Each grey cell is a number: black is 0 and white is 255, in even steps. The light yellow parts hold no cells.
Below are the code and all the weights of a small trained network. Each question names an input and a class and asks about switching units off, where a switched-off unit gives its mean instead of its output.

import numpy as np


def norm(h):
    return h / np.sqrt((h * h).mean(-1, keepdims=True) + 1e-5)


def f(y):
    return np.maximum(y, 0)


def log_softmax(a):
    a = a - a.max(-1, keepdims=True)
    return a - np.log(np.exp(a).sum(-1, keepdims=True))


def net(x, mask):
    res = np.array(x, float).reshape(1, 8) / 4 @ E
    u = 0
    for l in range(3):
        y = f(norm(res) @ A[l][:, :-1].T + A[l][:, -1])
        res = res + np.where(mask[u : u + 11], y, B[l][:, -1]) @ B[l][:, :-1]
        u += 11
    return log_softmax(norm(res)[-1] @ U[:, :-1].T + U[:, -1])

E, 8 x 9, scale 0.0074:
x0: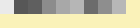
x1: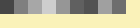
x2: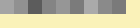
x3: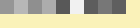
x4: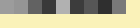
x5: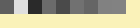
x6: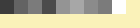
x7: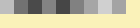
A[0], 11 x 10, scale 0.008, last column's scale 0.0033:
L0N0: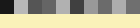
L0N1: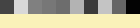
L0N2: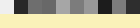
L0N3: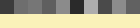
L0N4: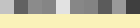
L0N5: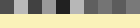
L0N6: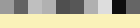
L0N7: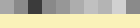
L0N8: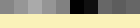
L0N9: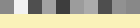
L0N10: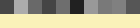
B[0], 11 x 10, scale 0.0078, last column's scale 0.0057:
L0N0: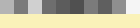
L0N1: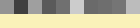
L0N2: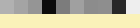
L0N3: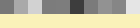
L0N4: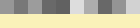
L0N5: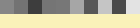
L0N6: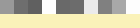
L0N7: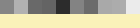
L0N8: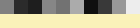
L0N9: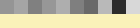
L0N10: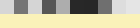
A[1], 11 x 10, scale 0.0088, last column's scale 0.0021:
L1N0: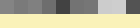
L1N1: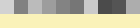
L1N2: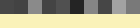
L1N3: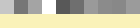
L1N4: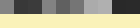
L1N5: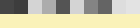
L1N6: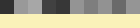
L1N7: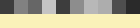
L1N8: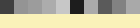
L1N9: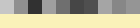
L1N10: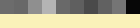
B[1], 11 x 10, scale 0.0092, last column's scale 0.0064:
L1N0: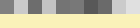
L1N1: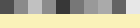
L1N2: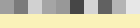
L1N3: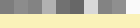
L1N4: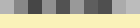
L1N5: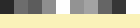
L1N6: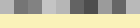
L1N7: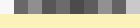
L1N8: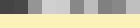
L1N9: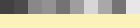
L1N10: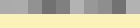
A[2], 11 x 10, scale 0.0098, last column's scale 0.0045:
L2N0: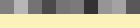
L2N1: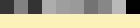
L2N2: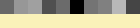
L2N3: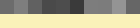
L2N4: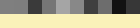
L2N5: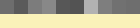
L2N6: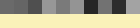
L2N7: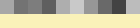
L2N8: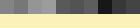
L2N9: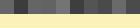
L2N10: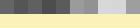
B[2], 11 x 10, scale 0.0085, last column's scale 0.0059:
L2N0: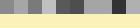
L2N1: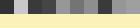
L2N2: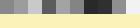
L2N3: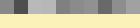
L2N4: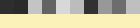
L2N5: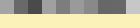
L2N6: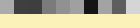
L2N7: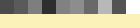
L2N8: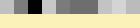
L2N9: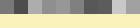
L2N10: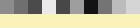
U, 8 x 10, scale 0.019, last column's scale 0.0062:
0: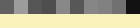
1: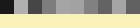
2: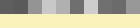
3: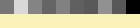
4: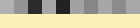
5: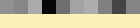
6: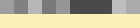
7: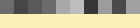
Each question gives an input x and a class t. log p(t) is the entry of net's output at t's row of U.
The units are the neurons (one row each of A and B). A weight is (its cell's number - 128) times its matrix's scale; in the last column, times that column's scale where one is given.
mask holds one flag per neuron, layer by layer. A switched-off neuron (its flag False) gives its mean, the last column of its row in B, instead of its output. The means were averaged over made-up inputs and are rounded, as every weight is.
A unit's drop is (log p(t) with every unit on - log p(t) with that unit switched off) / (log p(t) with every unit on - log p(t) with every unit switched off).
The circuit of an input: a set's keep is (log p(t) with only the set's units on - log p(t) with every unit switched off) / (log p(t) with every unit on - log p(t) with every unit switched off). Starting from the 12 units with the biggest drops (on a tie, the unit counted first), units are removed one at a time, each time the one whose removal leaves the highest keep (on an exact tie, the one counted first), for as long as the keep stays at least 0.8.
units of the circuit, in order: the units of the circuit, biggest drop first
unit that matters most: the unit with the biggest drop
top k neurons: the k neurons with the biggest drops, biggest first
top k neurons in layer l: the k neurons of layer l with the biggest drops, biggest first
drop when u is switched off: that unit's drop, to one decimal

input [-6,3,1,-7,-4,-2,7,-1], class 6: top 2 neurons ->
(L0N10 L0N6)
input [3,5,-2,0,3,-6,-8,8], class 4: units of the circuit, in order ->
(L1N5 L0N10)
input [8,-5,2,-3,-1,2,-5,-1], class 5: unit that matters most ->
L0N2
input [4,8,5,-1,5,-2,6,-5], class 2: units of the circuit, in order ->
(L0N10 L2N2)
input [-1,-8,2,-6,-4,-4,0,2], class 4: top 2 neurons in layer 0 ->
(L0N10 L0N0)
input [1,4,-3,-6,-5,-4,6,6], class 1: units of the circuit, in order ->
(L1N5 L1N0 L2N1)
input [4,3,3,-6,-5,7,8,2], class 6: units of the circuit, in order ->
(L0N0 L2N2)
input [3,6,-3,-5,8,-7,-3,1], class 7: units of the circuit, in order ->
(L0N8 L0N10)
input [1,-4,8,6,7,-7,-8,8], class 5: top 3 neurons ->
(L0N2 L2N10 L1N0)
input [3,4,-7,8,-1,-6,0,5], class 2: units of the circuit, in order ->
(L1N3 L1N5)
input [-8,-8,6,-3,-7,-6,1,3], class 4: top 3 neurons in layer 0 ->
(L0N7 L0N0 L0N10)
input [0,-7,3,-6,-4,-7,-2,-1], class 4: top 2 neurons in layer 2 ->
(L2N10 L2N2)
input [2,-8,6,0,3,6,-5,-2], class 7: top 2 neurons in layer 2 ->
(L2N4 L2N6)
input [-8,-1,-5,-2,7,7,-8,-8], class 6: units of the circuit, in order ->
(L0N10)
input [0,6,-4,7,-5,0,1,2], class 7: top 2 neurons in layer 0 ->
(L0N1 L0N5)
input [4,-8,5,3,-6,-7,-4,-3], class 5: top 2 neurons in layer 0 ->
(L0N2 L0N4)
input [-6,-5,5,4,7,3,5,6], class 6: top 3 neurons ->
(L0N10 L2N2 L0N0)
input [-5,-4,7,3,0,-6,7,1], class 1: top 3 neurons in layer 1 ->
(L1N5 L1N0 L1N7)
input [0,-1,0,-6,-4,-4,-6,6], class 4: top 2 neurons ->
(L1N4 L1N5)
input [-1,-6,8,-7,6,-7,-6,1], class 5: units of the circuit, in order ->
(L0N2)
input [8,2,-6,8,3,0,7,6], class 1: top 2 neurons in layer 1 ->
(L1N5 L1N7)
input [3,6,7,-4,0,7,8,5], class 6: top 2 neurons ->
(L2N2 L0N0)
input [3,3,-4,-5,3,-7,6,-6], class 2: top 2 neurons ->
(L1N5 L0N10)
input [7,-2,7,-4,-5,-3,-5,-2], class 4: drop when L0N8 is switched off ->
0.0
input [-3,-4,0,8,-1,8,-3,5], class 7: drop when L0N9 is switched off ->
0.1
